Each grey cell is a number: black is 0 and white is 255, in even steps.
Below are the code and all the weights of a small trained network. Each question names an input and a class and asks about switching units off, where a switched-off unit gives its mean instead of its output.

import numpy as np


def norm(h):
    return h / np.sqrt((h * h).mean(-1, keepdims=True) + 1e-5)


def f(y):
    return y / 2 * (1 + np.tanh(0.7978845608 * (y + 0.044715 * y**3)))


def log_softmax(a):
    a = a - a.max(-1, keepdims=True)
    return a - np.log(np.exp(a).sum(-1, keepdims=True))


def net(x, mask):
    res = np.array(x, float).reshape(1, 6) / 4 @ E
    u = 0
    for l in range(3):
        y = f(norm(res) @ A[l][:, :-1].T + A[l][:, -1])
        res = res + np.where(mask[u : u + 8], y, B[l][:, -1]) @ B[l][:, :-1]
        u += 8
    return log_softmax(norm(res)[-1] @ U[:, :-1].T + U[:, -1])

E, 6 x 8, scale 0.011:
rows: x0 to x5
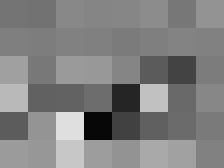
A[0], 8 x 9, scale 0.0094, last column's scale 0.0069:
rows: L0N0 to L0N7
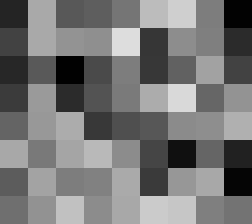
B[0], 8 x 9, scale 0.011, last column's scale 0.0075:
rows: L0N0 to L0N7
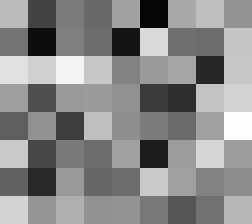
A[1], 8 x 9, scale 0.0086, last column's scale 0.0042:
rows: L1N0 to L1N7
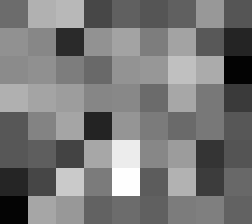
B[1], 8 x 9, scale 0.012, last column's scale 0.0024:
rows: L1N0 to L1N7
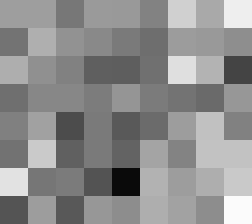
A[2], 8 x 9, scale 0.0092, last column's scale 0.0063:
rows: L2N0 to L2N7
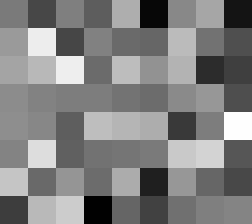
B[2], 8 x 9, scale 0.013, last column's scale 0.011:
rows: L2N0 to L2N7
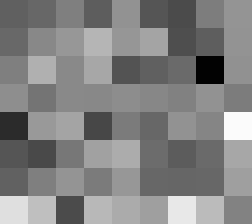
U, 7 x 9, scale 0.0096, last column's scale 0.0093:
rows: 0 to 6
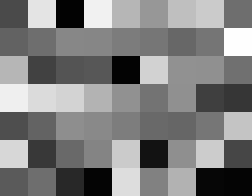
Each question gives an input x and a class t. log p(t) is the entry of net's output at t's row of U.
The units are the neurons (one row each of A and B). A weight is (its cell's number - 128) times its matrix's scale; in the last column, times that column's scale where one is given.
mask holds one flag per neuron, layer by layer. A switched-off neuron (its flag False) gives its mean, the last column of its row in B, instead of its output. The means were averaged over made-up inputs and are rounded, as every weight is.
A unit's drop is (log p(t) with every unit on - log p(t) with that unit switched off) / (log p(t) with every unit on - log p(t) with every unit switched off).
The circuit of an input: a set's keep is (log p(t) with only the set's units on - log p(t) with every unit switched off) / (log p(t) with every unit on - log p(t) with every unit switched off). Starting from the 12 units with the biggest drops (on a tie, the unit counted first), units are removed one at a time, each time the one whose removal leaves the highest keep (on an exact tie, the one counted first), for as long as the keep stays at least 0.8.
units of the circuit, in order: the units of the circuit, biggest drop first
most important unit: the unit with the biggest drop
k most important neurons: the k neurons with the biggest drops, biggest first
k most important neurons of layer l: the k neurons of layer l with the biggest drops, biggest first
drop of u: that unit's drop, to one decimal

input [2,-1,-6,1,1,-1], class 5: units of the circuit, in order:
(L0N0)
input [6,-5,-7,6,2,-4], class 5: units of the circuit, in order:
(L0N3, L0N0)
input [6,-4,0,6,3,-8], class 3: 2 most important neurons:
(L0N2, L0N1)
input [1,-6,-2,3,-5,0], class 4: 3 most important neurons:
(L2N4, L0N4, L1N0)
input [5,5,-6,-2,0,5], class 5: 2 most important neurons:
(L0N0, L0N3)
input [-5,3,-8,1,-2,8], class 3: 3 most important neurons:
(L0N7, L0N4, L2N2)
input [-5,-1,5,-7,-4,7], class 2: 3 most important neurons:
(L0N1, L1N6, L0N2)
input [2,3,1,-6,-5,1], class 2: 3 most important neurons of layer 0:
(L0N4, L0N1, L0N3)
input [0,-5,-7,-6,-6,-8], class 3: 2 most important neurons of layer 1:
(L1N6, L1N7)
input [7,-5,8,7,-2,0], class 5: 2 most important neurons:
(L0N5, L0N1)
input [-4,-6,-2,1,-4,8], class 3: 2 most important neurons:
(L0N7, L0N4)
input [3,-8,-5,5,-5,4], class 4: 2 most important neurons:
(L2N4, L0N4)
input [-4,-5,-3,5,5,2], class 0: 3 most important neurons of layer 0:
(L0N1, L0N2, L0N7)
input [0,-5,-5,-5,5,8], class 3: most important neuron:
(L0N7)
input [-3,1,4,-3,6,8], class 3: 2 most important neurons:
(L0N7, L2N2)
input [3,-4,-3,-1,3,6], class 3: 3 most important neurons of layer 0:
(L0N7, L0N1, L0N3)
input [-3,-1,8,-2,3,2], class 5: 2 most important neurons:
(L0N5, L2N4)
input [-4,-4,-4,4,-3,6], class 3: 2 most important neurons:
(L0N7, L0N4)
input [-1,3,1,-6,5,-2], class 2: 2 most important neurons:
(L0N1, L0N6)
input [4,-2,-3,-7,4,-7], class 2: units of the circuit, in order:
(L1N6)
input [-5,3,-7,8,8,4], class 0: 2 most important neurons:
(L0N1, L2N7)
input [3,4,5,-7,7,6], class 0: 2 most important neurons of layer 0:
(L0N2, L0N4)
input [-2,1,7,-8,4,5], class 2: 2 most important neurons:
(L1N6, L0N1)
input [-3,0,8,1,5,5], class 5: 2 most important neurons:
(L0N5, L0N2)
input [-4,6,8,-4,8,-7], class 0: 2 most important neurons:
(L2N7, L0N3)
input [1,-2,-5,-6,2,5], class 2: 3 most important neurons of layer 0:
(L0N1, L0N2, L0N6)
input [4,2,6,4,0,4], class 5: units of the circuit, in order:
(L0N5)
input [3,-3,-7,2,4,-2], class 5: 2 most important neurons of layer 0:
(L0N0, L0N3)
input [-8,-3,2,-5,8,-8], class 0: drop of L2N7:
0.1
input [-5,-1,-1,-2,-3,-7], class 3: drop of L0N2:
1.0
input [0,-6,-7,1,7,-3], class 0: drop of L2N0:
-0.1
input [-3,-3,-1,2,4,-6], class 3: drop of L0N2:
1.1
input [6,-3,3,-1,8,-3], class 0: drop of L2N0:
0.0
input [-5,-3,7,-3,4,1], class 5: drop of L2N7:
0.1
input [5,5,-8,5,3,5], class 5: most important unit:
L0N0
